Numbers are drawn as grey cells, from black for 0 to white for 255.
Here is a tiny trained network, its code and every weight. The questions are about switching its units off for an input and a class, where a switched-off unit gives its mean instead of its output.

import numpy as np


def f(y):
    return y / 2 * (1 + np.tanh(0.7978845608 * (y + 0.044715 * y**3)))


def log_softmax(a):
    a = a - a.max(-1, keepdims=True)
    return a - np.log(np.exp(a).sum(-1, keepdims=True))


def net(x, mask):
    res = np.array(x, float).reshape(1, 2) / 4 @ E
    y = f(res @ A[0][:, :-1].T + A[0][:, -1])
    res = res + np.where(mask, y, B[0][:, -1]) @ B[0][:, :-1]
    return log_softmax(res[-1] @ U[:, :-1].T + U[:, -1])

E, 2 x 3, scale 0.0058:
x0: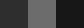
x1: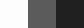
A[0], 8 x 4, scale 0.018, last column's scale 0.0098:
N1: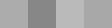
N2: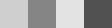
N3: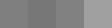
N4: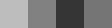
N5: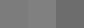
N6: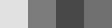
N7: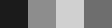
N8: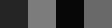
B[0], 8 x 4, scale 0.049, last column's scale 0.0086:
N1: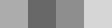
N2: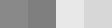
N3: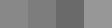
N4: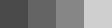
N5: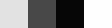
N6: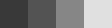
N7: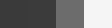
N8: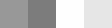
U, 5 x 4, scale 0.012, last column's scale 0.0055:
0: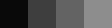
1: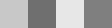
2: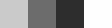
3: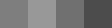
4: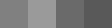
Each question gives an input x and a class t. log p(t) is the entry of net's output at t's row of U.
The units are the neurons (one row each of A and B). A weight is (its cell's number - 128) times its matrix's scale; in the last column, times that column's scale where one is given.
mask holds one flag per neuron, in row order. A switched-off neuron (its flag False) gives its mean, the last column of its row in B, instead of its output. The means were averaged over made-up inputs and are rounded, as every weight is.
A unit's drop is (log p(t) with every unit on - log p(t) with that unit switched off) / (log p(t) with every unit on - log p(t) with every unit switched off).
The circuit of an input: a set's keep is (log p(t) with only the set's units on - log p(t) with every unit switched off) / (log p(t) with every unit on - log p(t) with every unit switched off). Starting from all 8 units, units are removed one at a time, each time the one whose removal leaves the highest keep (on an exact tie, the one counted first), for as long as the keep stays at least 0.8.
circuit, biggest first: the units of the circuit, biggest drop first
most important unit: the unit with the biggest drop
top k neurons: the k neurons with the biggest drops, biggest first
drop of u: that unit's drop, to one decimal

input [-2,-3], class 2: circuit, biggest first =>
[N6 N8]
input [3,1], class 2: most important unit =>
N2
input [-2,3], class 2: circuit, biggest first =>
[N7 N8]
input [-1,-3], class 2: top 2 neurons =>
[N6 N4]
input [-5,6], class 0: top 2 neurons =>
[N6 N8]
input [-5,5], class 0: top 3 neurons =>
[N6 N8 N4]
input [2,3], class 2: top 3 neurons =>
[N7 N5 N2]
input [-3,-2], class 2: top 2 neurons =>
[N8 N6]
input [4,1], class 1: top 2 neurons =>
[N8 N7]
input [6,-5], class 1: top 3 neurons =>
[N8 N6 N4]
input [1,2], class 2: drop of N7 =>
0.1
